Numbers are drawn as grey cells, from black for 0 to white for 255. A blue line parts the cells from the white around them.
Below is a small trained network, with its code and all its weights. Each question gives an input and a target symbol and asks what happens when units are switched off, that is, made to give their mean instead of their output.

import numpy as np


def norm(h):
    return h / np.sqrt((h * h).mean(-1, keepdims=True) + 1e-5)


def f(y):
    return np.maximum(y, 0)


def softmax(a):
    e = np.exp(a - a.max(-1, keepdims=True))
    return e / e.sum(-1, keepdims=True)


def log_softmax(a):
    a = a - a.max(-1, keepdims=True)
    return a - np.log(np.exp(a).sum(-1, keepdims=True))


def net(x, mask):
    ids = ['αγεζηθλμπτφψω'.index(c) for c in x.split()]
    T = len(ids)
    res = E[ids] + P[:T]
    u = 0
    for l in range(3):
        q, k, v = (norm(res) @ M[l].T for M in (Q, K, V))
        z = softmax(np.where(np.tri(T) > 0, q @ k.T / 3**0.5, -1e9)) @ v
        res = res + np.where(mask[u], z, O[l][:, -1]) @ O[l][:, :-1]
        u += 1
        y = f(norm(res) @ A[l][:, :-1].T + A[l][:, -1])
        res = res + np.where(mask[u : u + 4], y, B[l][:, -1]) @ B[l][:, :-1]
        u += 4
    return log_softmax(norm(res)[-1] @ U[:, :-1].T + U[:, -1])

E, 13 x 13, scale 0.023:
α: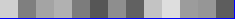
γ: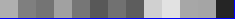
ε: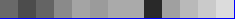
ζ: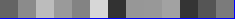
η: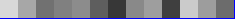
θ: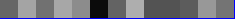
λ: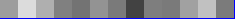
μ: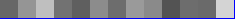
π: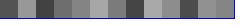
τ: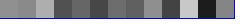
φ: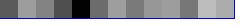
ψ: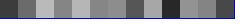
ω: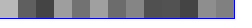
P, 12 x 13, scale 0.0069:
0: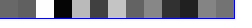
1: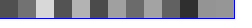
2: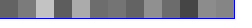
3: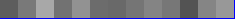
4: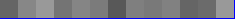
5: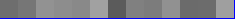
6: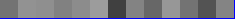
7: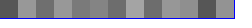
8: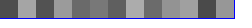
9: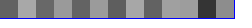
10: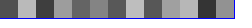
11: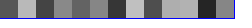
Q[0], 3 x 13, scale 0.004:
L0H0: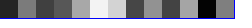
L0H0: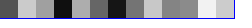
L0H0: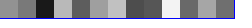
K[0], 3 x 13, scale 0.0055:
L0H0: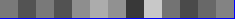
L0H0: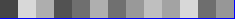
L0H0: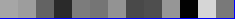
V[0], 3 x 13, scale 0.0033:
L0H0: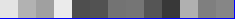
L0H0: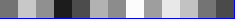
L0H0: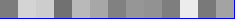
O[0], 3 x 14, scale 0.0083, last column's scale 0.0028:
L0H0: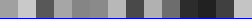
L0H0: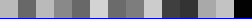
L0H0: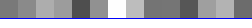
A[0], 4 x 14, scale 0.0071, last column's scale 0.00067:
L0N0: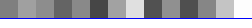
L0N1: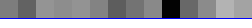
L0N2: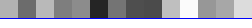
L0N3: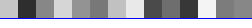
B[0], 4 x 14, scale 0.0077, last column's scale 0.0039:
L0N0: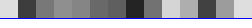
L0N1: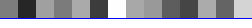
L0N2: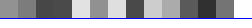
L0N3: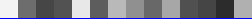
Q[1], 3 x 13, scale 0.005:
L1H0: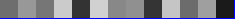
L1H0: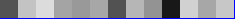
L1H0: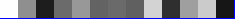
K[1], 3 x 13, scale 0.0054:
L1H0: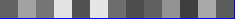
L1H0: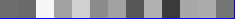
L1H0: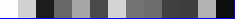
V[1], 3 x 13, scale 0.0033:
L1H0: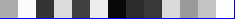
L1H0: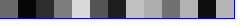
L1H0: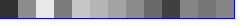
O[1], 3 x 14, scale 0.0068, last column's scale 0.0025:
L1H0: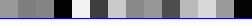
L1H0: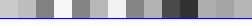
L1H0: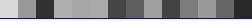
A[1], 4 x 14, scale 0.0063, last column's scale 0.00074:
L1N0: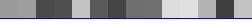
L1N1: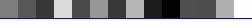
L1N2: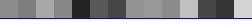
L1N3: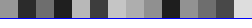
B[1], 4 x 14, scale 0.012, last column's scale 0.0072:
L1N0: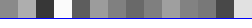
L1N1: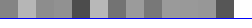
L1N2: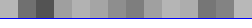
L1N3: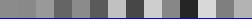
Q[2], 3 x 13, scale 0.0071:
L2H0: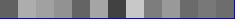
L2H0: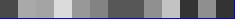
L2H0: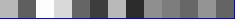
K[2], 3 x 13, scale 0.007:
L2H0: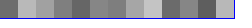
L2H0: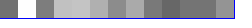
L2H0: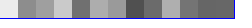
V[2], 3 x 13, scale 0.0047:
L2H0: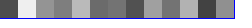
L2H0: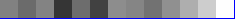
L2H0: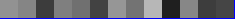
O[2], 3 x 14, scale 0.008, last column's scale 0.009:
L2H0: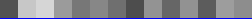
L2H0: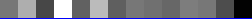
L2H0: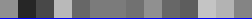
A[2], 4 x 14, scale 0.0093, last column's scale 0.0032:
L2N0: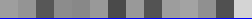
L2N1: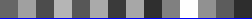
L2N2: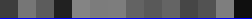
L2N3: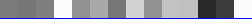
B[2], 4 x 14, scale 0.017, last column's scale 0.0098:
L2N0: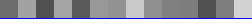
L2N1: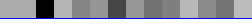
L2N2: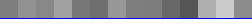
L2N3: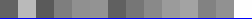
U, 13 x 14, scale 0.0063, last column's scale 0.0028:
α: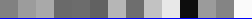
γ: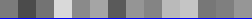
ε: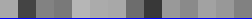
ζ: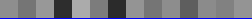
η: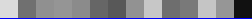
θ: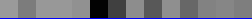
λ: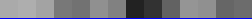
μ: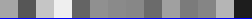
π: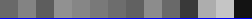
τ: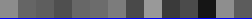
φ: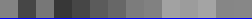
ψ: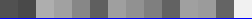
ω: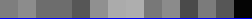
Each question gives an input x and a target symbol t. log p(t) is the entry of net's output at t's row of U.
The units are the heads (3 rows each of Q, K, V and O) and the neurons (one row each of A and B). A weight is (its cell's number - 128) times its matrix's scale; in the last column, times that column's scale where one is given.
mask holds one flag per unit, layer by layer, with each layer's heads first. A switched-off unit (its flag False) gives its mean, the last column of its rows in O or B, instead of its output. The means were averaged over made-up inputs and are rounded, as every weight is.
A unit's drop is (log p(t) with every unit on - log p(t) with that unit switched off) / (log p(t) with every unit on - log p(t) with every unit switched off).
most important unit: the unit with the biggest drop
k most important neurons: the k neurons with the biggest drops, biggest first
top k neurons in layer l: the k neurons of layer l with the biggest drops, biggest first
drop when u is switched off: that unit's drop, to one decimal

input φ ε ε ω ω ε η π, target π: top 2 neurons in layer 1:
L1N1; L1N2
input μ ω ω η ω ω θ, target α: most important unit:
L1H0
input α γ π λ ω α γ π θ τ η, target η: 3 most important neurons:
L0N1; L1N3; L1N0
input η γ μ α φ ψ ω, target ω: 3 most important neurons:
L1N1; L0N2; L2N0
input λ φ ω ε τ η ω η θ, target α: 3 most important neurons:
L0N3; L2N1; L1N3
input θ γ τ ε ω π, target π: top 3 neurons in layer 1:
L1N1; L1N2; L1N3
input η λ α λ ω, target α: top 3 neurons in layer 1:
L1N3; L1N0; L1N2
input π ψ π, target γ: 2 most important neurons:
L0N1; L1N3
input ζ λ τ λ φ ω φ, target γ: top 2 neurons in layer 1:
L1N3; L1N0
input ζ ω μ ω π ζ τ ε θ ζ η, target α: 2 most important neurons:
L1N3; L2N1
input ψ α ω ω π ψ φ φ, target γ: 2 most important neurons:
L1N3; L0N2
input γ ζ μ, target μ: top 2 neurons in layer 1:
L1N3; L1N1
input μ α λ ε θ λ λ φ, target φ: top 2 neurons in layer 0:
L0N0; L0N2
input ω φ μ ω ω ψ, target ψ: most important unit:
L0N1
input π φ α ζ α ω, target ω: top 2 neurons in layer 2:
L2N0; L2N3
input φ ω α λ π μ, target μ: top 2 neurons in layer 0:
L0N0; L0N2
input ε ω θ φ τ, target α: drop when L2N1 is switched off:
0.2
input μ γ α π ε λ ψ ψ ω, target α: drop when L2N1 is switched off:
0.3
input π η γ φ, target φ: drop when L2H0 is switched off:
0.1
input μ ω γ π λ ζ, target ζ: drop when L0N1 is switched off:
0.1
